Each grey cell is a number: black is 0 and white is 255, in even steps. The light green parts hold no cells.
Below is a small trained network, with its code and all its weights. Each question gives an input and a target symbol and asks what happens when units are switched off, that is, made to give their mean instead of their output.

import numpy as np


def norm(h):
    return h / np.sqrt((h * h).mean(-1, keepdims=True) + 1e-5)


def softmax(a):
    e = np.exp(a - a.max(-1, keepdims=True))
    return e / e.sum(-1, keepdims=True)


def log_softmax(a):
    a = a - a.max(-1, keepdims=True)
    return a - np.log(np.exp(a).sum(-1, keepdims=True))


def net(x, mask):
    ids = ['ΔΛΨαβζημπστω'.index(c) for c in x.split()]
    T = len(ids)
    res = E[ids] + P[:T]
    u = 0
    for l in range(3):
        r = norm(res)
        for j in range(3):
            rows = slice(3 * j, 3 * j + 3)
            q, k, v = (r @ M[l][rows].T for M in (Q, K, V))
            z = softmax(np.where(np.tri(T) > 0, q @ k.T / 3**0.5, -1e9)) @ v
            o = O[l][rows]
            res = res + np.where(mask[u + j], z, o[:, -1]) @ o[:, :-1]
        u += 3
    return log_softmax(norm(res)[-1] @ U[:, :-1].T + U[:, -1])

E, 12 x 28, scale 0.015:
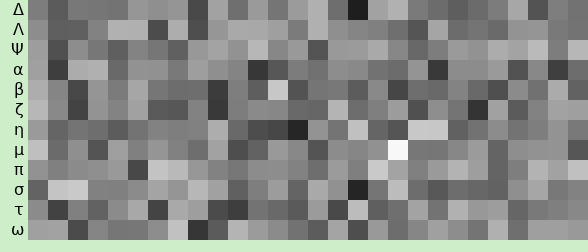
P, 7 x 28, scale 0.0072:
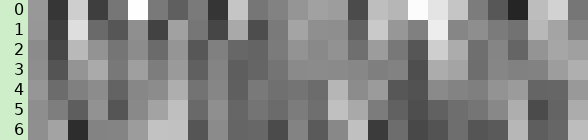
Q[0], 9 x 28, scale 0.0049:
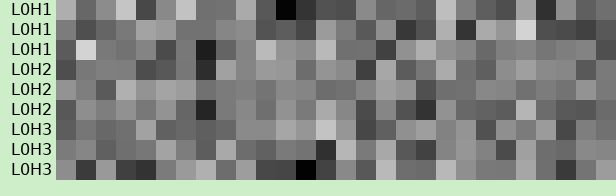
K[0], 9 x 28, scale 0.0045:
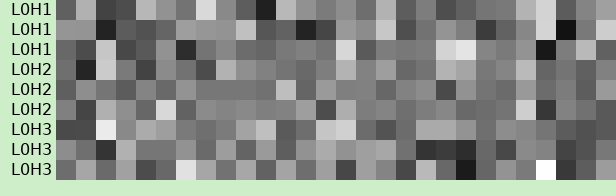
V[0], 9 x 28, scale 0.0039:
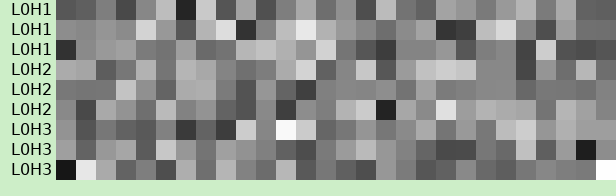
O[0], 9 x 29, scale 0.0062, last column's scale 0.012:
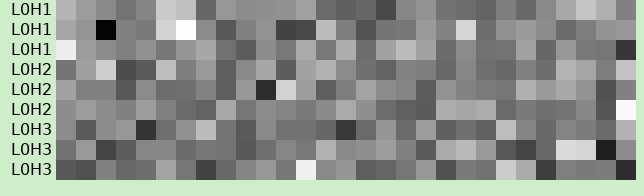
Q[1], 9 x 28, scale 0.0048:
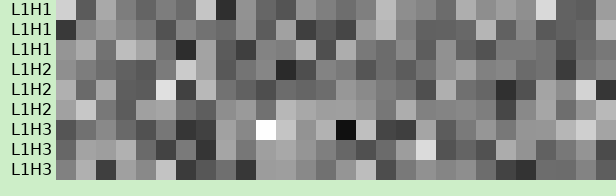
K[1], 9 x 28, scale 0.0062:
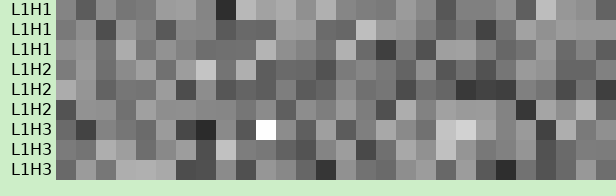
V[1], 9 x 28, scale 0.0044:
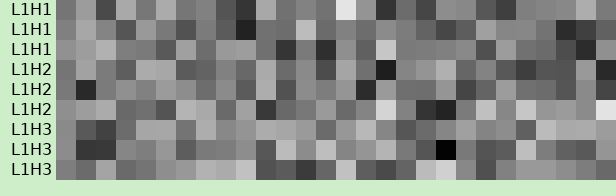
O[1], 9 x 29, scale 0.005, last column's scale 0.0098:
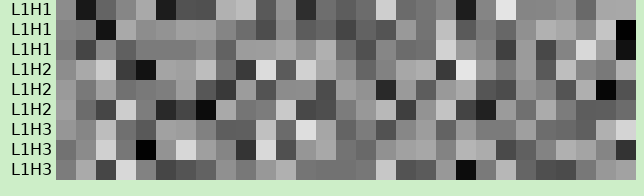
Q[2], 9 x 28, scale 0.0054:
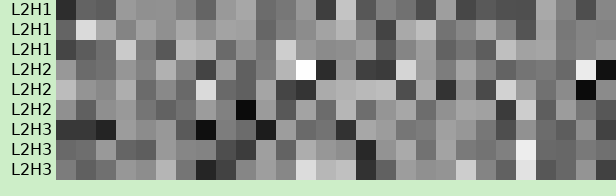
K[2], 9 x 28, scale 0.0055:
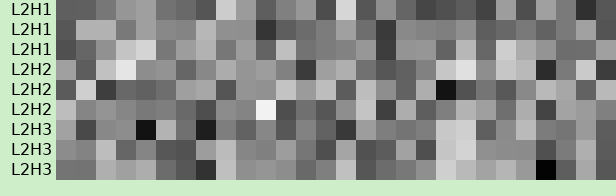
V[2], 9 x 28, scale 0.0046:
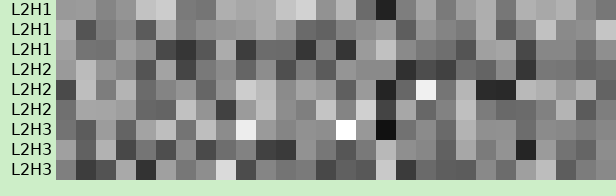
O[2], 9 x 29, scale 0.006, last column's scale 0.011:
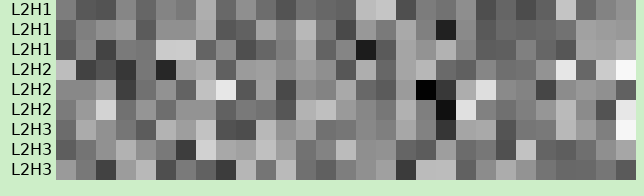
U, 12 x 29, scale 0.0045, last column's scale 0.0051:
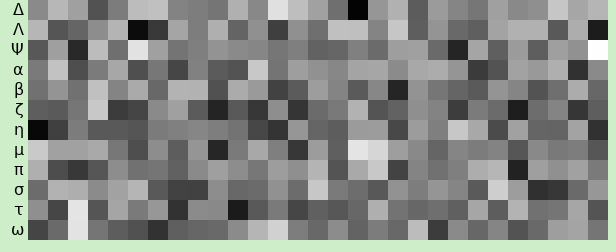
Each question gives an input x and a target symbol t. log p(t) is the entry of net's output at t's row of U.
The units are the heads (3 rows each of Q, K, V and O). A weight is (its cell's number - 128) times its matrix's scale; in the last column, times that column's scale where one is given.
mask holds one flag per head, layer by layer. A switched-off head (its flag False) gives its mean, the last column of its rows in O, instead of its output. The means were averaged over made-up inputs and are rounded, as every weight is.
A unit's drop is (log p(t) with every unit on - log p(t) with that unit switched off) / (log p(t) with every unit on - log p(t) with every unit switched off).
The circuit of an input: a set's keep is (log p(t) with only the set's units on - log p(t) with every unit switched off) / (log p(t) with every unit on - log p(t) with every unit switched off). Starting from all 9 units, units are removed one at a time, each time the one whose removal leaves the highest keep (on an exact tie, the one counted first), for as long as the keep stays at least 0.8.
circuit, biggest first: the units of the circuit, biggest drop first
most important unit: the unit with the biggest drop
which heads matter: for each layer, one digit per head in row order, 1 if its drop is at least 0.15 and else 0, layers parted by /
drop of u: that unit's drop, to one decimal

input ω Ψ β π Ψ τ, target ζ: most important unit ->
L0H3
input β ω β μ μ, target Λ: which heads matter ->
001 / 011 / 001
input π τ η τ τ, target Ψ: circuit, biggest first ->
(L2H2, L0H1)
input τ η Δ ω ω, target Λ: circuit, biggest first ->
(L1H1, L2H3)
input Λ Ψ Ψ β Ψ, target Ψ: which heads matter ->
011 / 010 / 100
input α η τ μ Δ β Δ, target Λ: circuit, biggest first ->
(L1H1, L2H1)
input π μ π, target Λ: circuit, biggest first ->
(L1H2, L0H3)
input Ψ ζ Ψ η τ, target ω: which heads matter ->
100 / 000 / 000
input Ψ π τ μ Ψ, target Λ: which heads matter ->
111 / 110 / 001
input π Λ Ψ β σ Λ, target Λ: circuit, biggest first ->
(L1H1, L2H3)
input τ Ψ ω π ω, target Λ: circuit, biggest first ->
(L1H2, L2H3)
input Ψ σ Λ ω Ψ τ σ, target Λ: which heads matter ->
110 / 011 / 101
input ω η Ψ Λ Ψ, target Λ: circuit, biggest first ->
(L0H2, L2H3)
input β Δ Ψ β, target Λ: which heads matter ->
001 / 110 / 001
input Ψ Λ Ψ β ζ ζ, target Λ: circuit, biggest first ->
(L2H3)
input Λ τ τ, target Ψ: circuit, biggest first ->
(L0H1, L2H2)
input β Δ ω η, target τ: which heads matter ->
001 / 100 / 100
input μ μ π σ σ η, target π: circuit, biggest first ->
(L0H3, L1H3, L2H1)
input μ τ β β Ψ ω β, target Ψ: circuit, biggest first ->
(L1H1, L2H2)
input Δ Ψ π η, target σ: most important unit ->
L1H2
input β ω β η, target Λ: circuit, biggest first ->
(L1H2, L1H1, L2H2)
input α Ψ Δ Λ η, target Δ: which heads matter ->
100 / 001 / 000
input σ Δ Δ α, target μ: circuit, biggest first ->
(L1H3, L0H1, L2H1)
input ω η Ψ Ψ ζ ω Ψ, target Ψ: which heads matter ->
011 / 010 / 101
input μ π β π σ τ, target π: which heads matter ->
101 / 001 / 000
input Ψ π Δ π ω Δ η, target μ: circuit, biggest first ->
(L0H1, L2H1, L1H3)
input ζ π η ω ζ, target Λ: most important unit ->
L1H1
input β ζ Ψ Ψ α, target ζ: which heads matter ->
011 / 010 / 001
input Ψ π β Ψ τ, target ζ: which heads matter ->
001 / 010 / 000
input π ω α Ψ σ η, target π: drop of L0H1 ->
0.0
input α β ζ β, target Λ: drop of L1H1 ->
0.9
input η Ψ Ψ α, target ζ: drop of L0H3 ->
0.6
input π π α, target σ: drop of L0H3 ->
0.1
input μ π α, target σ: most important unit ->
L1H3
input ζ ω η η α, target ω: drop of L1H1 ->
0.1
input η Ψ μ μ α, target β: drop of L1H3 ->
0.2
